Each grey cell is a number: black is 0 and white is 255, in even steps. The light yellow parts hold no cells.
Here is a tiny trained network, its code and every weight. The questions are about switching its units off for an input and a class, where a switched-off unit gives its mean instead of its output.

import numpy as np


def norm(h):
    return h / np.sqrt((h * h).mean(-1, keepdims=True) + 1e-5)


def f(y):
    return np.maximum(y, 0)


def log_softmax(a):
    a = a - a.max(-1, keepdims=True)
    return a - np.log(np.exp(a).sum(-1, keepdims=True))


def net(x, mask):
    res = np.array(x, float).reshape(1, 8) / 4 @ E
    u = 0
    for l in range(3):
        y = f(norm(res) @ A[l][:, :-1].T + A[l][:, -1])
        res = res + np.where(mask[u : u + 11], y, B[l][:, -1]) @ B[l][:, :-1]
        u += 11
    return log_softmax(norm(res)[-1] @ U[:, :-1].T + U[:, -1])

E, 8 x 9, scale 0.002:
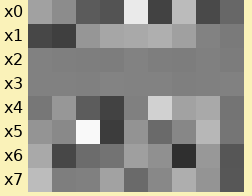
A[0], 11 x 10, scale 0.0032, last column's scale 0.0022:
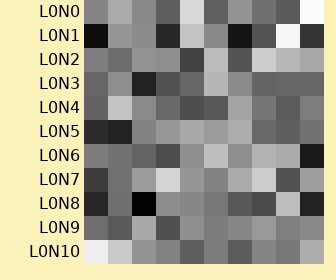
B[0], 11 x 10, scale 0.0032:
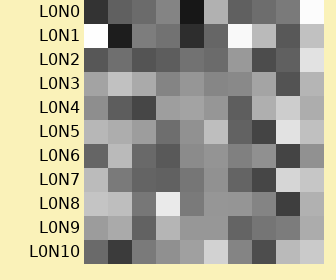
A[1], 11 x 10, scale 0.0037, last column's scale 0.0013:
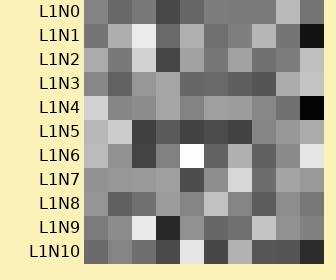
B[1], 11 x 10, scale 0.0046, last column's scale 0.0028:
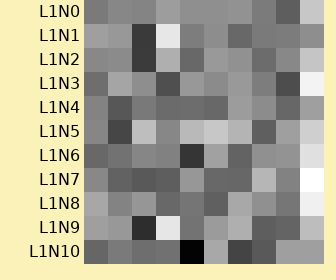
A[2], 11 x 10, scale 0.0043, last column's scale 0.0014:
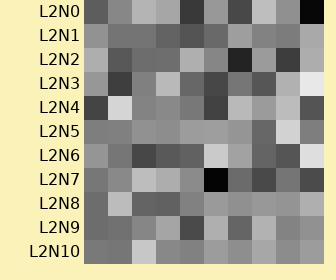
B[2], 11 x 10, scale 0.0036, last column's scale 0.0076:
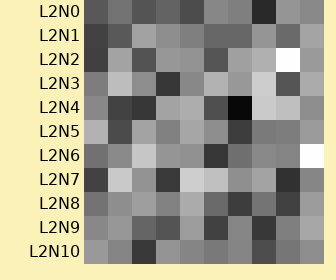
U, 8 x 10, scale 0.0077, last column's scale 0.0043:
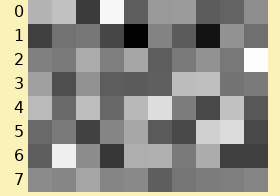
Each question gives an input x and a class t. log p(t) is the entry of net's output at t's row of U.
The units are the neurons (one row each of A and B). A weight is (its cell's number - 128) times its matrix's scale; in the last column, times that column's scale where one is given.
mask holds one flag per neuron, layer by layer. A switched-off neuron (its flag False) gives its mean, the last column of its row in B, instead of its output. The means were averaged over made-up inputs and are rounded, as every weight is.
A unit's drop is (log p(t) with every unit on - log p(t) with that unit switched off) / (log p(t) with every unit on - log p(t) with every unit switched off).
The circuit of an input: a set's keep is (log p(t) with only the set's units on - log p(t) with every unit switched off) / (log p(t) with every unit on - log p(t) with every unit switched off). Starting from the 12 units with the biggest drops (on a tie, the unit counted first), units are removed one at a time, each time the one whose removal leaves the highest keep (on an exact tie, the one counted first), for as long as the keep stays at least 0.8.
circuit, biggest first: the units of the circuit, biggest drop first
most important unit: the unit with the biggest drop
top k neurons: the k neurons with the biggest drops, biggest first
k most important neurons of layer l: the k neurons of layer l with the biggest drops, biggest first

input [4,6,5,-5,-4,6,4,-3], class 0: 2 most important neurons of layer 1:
[L1N9 L1N2]
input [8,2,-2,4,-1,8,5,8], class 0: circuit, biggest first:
[L1N2 L1N9 L1N1]
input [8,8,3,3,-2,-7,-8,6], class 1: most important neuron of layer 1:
[L1N6]
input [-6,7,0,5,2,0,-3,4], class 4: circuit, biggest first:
[L0N7 L0N5]
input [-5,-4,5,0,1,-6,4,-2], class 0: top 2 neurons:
[L0N8 L1N7]
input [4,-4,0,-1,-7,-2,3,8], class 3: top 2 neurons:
[L1N6 L0N10]
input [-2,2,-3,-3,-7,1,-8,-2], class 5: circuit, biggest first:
[L2N4 L1N7]
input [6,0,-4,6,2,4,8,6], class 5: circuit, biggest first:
[L2N2 L0N1]
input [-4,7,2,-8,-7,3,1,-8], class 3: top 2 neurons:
[L0N1 L1N5]
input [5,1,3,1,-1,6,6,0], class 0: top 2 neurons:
[L1N9 L0N2]
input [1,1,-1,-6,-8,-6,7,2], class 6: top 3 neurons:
[L2N3 L2N7 L1N7]
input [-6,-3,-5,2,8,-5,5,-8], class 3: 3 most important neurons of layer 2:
[L2N3 L2N7 L2N6]
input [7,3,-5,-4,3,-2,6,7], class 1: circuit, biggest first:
[L1N6 L1N10 L0N1]
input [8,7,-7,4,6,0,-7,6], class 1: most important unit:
L1N10
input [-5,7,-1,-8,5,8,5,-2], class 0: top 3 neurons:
[L1N9 L0N0 L0N10]
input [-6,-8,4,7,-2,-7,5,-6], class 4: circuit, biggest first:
[L1N5 L0N0]
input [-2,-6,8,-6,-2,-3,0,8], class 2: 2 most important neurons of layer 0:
[L0N1 L0N8]
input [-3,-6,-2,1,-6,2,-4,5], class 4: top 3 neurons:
[L0N1 L0N4 L2N6]
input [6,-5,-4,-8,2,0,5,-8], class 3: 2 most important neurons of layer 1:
[L1N5 L1N3]
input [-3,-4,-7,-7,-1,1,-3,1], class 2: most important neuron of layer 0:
[L0N10]
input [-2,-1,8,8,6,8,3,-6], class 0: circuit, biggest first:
[L1N9 L1N1]
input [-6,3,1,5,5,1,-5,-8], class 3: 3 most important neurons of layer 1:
[L1N6 L1N7 L1N10]
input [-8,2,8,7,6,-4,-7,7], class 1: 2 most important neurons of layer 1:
[L1N9 L1N3]
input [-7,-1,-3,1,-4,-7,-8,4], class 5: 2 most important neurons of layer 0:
[L0N0 L0N1]
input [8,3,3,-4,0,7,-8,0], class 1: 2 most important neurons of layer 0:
[L0N0 L0N3]
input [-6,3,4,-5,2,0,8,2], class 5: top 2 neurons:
[L2N2 L0N0]
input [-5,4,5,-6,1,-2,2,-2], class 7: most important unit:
L0N0
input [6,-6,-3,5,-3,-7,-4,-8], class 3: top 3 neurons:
[L0N1 L0N8 L1N9]
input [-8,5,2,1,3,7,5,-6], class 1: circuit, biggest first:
[L2N0 L2N9]
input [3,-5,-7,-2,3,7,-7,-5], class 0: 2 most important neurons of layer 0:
[L0N2 L0N7]
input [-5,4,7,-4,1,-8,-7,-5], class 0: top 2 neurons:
[L0N8 L2N2]
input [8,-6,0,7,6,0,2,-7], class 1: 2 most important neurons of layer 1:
[L1N10 L1N6]
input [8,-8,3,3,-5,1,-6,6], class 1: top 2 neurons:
[L1N10 L1N6]
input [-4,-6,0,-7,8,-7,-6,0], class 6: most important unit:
L0N3
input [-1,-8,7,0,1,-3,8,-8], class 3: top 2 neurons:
[L0N1 L1N5]
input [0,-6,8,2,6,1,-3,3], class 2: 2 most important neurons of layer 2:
[L2N8 L2N6]
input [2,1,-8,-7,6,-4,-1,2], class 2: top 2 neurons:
[L2N6 L2N3]
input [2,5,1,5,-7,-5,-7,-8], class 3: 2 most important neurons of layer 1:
[L1N7 L1N6]
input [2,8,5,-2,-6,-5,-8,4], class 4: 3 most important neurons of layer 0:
[L0N5 L0N7 L0N1]
